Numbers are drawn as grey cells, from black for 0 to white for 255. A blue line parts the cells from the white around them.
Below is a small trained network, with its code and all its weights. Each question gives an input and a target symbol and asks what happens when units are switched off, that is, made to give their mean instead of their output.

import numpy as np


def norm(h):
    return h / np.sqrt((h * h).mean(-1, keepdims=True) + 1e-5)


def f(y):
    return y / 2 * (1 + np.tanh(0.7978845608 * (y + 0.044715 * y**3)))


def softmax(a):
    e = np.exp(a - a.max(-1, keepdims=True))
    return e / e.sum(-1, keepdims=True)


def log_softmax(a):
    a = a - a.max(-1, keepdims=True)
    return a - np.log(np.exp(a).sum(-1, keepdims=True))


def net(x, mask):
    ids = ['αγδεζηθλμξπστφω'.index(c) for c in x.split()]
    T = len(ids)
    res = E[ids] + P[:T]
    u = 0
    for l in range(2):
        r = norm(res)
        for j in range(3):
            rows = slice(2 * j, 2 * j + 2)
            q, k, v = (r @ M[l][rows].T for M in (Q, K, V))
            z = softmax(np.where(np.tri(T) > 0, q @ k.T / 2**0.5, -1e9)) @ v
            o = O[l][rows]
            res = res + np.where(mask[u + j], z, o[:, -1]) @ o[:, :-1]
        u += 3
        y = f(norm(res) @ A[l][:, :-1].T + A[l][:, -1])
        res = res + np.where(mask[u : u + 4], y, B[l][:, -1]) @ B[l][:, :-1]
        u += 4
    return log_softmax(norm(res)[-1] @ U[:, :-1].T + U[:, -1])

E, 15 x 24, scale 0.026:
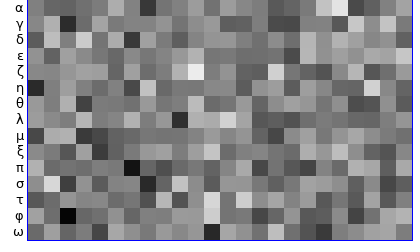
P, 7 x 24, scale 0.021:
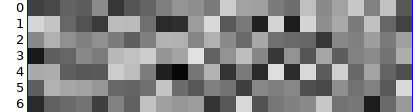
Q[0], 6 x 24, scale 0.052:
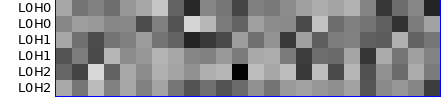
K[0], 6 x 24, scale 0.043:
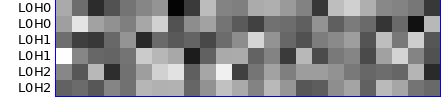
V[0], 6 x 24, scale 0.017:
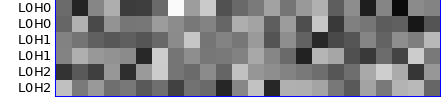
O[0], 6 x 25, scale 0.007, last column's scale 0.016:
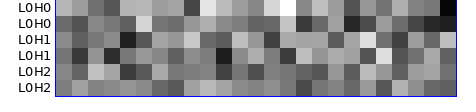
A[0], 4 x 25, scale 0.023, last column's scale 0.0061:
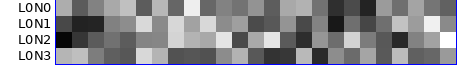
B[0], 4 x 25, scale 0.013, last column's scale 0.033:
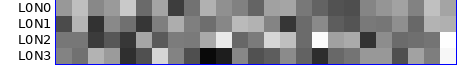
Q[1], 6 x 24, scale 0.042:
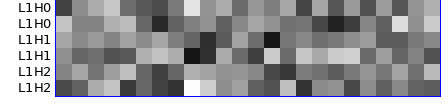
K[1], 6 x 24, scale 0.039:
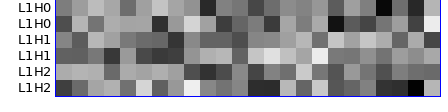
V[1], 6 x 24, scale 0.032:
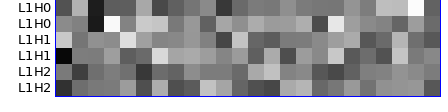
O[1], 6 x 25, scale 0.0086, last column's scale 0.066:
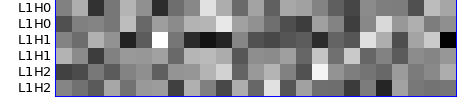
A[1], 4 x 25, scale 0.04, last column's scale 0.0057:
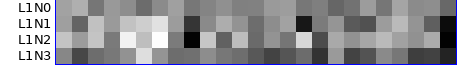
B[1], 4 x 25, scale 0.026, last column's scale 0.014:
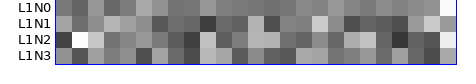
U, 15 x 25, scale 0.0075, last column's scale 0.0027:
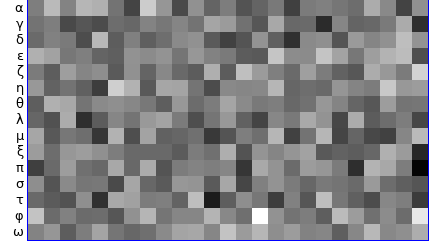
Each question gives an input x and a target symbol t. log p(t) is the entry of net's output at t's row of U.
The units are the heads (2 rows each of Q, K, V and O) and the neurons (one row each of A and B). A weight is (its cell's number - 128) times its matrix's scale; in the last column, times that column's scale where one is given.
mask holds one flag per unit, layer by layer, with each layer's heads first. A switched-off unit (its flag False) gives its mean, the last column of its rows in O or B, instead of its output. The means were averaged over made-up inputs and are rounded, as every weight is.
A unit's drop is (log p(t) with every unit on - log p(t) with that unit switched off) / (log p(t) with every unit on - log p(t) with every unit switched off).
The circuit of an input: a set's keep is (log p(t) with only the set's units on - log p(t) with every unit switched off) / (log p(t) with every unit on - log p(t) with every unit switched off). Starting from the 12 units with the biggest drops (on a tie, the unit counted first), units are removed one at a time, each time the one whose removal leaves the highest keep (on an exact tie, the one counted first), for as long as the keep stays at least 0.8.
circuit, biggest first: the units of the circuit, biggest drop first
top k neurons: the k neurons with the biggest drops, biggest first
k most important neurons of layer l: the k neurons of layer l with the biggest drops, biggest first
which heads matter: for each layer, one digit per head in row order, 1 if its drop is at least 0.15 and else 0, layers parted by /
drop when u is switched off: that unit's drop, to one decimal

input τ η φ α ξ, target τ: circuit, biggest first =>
[L0N3; L1H1]
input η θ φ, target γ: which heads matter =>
000 / 000
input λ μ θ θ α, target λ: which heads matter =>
010 / 000
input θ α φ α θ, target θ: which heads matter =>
100 / 000
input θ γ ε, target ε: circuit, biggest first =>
[L0H0; L0N2; L0H1]
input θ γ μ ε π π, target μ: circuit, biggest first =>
[L1H0; L0N2]
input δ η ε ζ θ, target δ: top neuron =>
[L0N3]
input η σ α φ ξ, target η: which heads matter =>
100 / 100
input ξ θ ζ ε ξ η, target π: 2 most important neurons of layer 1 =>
[L1N0; L1N2]
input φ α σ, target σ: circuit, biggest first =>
[L0H0; L1N3; L0N2]
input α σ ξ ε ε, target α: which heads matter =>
100 / 010
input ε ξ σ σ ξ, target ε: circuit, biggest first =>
[L0H0; L0N2]
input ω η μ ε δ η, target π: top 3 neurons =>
[L0N2; L1N0; L1N2]
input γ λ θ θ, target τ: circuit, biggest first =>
[L0H0]
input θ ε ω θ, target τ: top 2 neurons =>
[L0N2; L0N1]
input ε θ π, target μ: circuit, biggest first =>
[L1H0; L0N2]
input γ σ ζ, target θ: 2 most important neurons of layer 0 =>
[L0N0; L0N2]
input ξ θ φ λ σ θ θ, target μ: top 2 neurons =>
[L0N1; L1N2]
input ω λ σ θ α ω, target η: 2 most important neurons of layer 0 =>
[L0N2; L0N0]
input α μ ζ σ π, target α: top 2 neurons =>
[L0N2; L0N3]
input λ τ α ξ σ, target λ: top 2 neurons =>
[L0N3; L0N2]
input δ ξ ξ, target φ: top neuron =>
[L0N2]
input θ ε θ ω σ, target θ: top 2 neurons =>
[L1N2; L0N2]
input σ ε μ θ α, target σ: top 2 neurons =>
[L1N3; L0N3]
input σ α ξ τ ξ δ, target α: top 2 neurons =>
[L0N2; L1N2]
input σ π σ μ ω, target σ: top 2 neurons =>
[L1N3; L0N3]
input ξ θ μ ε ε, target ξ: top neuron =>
[L1N1]
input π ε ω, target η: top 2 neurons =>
[L0N2; L1N0]
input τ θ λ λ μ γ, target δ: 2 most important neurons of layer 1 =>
[L1N0; L1N2]
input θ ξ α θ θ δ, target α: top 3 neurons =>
[L0N2; L1N2; L1N0]
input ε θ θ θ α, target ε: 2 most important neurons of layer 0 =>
[L0N2; L0N3]
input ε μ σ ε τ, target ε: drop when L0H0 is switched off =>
1.0
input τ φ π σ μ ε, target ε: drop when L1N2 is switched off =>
0.1
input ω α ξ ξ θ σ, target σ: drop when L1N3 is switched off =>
0.6
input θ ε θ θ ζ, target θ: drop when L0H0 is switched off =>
0.2
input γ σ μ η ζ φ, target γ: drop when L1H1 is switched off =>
0.2
